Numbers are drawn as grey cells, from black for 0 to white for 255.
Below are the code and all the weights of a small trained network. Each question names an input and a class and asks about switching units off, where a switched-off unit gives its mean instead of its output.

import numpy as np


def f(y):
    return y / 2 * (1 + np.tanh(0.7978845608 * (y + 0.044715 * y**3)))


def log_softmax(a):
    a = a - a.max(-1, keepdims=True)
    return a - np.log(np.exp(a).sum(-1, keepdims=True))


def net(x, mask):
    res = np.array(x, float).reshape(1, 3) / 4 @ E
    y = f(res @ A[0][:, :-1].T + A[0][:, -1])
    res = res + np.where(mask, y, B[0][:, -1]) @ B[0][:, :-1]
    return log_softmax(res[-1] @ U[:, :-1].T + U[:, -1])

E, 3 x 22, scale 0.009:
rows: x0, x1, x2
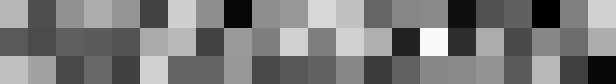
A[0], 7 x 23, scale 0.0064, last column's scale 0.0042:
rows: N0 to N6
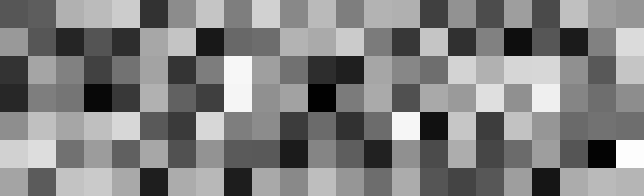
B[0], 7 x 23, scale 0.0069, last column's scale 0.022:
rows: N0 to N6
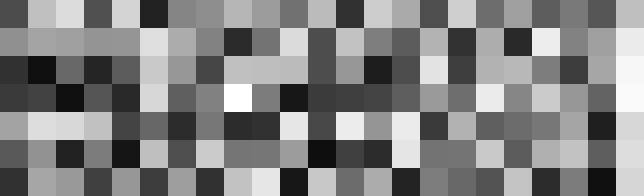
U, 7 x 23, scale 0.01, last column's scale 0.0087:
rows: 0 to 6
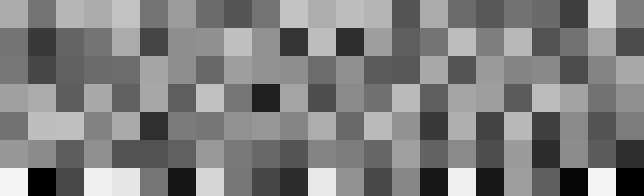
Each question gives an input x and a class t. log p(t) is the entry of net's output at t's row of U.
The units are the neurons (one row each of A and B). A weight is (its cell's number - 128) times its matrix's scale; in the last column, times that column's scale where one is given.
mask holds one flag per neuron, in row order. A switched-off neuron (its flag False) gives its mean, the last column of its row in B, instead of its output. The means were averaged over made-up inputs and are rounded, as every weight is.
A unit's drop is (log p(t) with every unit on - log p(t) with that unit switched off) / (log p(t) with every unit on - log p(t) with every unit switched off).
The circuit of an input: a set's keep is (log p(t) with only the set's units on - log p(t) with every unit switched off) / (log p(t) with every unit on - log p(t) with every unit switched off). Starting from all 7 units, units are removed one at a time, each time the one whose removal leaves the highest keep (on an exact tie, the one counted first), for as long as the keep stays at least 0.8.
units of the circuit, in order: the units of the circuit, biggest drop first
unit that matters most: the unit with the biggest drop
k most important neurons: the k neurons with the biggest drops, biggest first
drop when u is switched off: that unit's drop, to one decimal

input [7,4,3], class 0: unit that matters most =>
N3
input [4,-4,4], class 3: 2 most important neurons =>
N5, N0
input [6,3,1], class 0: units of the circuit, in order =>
N3, N5
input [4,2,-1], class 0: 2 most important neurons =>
N3, N1
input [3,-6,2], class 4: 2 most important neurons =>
N6, N3
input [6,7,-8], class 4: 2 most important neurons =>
N6, N0
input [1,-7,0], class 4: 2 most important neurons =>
N3, N1
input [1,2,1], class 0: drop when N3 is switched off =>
0.5
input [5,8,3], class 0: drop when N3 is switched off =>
0.2
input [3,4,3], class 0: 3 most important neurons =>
N3, N5, N2
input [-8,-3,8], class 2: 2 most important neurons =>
N2, N3
